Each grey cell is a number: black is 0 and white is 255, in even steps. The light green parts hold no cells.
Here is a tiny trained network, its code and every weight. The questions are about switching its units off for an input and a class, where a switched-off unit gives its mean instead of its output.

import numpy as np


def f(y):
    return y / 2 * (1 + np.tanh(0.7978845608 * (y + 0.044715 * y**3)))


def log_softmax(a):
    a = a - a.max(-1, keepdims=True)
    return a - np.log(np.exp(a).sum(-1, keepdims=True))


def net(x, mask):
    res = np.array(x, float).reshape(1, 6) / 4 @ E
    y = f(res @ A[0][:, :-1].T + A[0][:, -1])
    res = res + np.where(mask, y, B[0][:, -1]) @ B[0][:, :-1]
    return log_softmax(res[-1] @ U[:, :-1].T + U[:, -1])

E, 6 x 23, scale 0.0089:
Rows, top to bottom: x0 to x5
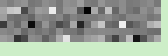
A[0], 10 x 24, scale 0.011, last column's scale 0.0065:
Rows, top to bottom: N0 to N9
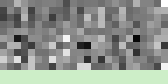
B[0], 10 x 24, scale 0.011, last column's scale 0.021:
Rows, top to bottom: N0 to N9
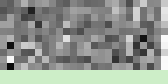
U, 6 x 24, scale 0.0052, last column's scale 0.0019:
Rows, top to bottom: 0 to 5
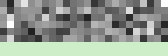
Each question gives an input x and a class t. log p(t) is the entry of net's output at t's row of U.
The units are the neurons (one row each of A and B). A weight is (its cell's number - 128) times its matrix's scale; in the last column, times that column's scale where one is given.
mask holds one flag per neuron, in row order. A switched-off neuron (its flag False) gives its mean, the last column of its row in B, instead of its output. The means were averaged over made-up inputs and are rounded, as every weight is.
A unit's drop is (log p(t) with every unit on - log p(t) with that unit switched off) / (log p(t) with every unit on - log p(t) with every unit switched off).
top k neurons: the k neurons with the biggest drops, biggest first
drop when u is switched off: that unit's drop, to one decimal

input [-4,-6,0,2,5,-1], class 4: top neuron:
N5
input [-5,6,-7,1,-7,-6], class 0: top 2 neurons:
N6, N2
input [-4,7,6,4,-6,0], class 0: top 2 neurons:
N6, N5
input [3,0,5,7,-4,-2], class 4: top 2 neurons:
N1, N9
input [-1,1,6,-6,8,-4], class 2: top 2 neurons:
N8, N6
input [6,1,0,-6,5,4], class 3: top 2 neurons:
N8, N6
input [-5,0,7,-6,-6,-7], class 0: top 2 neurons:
N9, N2
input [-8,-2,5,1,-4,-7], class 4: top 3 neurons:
N6, N9, N8
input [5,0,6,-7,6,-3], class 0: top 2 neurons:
N9, N2
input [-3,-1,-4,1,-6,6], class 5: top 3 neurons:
N6, N9, N8
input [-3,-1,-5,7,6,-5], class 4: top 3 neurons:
N1, N2, N9
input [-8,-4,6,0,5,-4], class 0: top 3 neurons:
N9, N8, N1
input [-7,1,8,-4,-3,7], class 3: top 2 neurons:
N6, N8
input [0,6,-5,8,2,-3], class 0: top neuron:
N6
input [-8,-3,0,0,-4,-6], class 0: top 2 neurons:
N8, N1
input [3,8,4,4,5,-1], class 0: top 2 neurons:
N6, N5
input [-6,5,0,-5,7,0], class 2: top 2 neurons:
N5, N8
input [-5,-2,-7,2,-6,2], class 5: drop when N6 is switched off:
0.1
